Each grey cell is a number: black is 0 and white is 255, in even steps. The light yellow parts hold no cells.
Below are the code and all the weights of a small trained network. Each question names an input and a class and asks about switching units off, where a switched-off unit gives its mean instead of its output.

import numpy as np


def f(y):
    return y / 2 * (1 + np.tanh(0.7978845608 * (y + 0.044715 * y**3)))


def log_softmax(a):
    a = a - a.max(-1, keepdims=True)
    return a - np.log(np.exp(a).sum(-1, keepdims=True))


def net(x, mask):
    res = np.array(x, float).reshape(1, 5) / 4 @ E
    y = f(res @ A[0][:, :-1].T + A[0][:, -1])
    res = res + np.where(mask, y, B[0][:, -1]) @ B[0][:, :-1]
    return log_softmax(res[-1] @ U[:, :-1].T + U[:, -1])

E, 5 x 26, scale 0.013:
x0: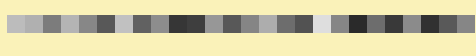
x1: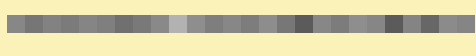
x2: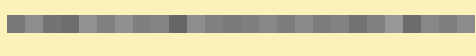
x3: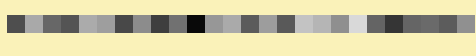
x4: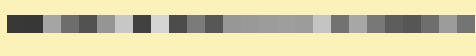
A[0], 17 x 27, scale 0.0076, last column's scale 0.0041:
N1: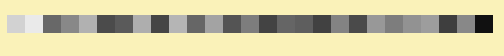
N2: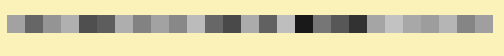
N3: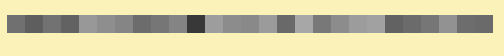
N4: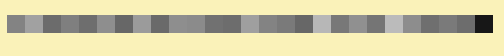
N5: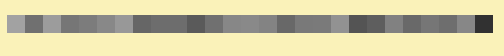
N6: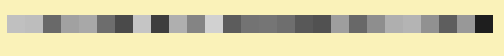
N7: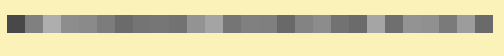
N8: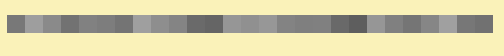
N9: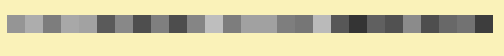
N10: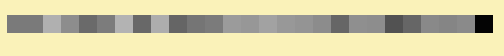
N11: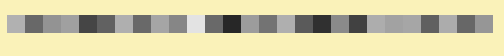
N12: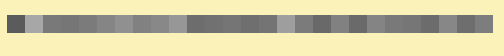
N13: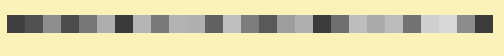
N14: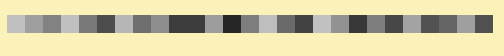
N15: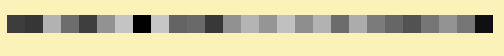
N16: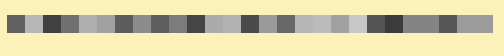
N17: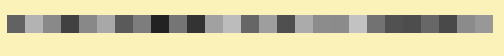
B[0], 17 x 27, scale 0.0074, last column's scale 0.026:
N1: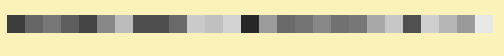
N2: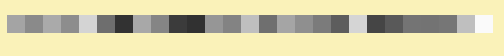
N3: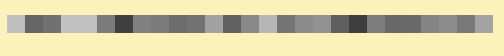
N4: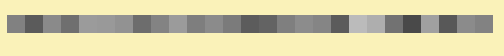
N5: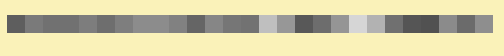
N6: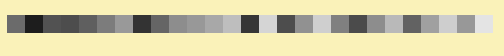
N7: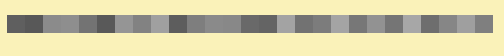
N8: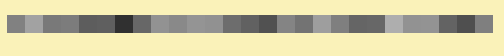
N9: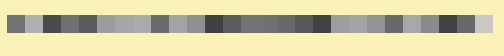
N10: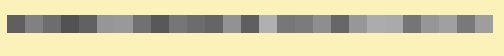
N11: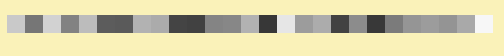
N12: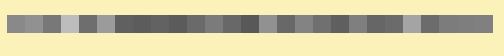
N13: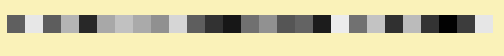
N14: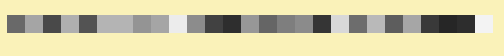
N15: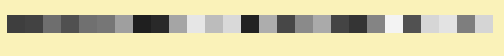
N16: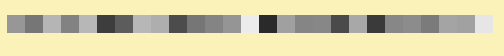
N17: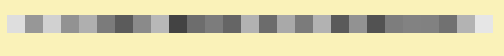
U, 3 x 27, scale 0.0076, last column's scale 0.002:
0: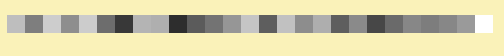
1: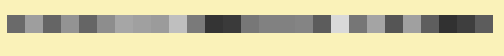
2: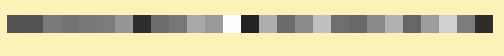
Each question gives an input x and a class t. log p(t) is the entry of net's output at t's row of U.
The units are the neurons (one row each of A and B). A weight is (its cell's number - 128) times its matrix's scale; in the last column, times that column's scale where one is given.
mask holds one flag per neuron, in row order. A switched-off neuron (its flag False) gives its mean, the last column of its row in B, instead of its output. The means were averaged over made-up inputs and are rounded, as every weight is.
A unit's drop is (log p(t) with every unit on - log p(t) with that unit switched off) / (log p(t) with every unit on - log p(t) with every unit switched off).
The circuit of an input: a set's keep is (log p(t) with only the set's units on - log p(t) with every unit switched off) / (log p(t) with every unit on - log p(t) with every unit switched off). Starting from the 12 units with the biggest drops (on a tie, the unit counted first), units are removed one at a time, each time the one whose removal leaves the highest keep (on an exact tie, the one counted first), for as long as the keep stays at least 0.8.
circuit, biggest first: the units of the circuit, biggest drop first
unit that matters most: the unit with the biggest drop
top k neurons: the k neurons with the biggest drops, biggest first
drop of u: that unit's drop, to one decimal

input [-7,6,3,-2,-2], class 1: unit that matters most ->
N13
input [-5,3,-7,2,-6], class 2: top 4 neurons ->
(N6; N14; N1; N9)
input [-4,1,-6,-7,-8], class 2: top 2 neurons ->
(N6; N1)
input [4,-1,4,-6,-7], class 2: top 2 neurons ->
(N1; N6)
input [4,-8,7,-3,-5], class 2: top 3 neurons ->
(N13; N1; N6)
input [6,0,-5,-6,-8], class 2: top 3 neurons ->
(N1; N6; N13)
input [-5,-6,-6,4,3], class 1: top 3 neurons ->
(N13; N11; N2)
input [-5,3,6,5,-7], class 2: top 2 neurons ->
(N6; N1)
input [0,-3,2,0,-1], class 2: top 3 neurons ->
(N13; N14; N11)
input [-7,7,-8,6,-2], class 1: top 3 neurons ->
(N13; N11; N2)
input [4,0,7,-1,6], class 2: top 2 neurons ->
(N15; N13)
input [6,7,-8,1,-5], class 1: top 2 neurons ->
(N14; N15)
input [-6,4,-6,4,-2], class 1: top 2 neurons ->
(N13; N11)
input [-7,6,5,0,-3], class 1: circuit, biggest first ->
(N13)
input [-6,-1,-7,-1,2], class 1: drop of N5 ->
0.0
